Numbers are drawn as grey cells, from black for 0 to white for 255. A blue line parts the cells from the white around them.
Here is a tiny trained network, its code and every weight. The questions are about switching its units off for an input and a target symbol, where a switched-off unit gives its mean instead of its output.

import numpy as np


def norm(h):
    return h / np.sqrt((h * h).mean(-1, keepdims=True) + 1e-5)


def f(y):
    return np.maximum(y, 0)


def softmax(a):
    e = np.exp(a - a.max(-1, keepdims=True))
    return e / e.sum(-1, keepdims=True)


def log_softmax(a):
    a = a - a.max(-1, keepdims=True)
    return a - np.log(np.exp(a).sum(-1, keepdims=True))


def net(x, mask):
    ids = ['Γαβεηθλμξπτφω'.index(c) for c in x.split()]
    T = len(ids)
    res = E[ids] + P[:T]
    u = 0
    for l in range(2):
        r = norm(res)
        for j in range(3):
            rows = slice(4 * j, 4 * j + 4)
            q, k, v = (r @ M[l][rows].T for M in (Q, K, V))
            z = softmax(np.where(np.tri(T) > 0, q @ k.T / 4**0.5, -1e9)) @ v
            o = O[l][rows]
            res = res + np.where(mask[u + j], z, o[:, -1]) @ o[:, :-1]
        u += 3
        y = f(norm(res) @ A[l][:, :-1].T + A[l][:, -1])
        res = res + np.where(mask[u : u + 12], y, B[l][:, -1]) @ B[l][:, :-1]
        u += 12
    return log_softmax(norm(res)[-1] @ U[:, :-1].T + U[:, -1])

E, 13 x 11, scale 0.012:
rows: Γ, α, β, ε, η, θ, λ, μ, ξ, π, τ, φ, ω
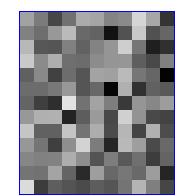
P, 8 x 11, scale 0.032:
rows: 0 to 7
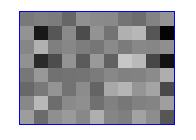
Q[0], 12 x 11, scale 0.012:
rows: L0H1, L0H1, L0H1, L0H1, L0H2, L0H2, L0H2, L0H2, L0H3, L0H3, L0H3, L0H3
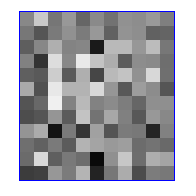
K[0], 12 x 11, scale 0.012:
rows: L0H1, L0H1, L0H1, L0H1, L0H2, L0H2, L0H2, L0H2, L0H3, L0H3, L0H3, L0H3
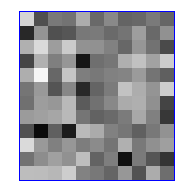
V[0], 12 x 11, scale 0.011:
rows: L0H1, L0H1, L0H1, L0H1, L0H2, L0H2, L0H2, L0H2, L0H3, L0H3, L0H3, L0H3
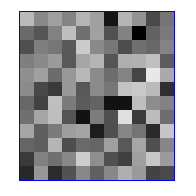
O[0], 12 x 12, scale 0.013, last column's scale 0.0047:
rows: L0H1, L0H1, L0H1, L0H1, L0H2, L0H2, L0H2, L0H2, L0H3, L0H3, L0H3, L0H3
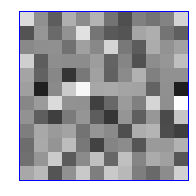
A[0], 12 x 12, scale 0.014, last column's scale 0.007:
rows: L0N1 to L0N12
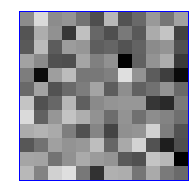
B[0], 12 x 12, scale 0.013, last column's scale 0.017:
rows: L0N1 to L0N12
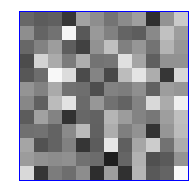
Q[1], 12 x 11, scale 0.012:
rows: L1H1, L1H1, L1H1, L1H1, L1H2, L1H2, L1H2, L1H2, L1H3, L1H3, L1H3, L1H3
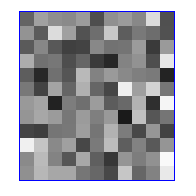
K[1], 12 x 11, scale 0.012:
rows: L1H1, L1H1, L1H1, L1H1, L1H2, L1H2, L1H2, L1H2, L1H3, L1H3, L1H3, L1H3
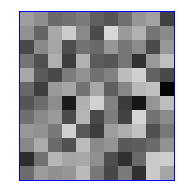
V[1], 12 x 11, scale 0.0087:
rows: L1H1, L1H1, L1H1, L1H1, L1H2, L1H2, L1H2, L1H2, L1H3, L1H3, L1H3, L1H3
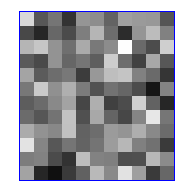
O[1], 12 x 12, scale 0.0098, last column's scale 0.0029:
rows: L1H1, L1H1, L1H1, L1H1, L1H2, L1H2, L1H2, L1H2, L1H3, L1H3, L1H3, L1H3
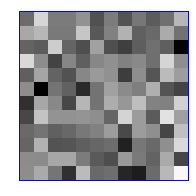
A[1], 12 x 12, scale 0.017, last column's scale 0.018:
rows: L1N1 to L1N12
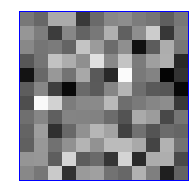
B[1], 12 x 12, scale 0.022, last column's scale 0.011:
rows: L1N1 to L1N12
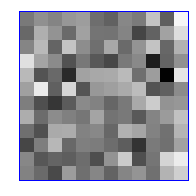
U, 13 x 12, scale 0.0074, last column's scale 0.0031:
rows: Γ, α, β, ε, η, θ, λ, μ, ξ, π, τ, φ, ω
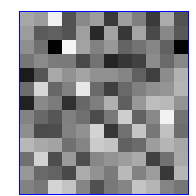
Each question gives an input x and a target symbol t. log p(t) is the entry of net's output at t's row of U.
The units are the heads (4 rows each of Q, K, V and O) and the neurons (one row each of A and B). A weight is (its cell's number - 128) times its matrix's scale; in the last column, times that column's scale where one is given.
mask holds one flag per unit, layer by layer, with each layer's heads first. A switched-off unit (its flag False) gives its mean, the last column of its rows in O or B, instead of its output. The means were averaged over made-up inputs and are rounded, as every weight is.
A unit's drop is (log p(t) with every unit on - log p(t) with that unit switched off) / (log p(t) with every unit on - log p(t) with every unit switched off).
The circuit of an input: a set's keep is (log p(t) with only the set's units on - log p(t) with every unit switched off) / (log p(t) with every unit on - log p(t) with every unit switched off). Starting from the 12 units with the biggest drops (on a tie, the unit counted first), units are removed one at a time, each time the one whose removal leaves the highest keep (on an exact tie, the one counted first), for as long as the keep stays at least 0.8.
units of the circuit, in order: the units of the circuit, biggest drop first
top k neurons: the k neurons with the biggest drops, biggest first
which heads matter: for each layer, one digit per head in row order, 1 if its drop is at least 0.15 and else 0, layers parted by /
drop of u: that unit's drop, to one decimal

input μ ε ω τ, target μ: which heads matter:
010 / 000
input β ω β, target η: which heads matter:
010 / 000
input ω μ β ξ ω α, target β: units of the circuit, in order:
[L0H3; L0H2]
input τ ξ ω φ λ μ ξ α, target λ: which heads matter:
100 / 000
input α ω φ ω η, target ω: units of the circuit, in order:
[L0H2; L1H3]
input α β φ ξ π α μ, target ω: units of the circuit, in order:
[L0H2; L1H3]
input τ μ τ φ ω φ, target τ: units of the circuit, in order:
[L1N6; L0H2; L0N7]
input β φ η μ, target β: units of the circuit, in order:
[L0H3; L0H2; L0N7]
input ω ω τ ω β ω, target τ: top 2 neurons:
[L1N6; L0N12]
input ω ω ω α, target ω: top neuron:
[L0N5]
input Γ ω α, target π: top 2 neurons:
[L1N3; L0N5]
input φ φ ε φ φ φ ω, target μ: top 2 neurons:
[L1N11; L0N2]
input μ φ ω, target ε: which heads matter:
000 / 100
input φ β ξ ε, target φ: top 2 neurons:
[L1N5; L0N5]
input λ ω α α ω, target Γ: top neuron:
[L1N4]
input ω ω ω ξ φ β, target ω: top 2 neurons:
[L0N5; L0N7]
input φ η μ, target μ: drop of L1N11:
0.3
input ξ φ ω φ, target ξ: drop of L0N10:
0.1
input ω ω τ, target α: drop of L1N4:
0.0
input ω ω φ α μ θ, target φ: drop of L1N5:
0.7
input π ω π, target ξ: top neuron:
[L1N12]
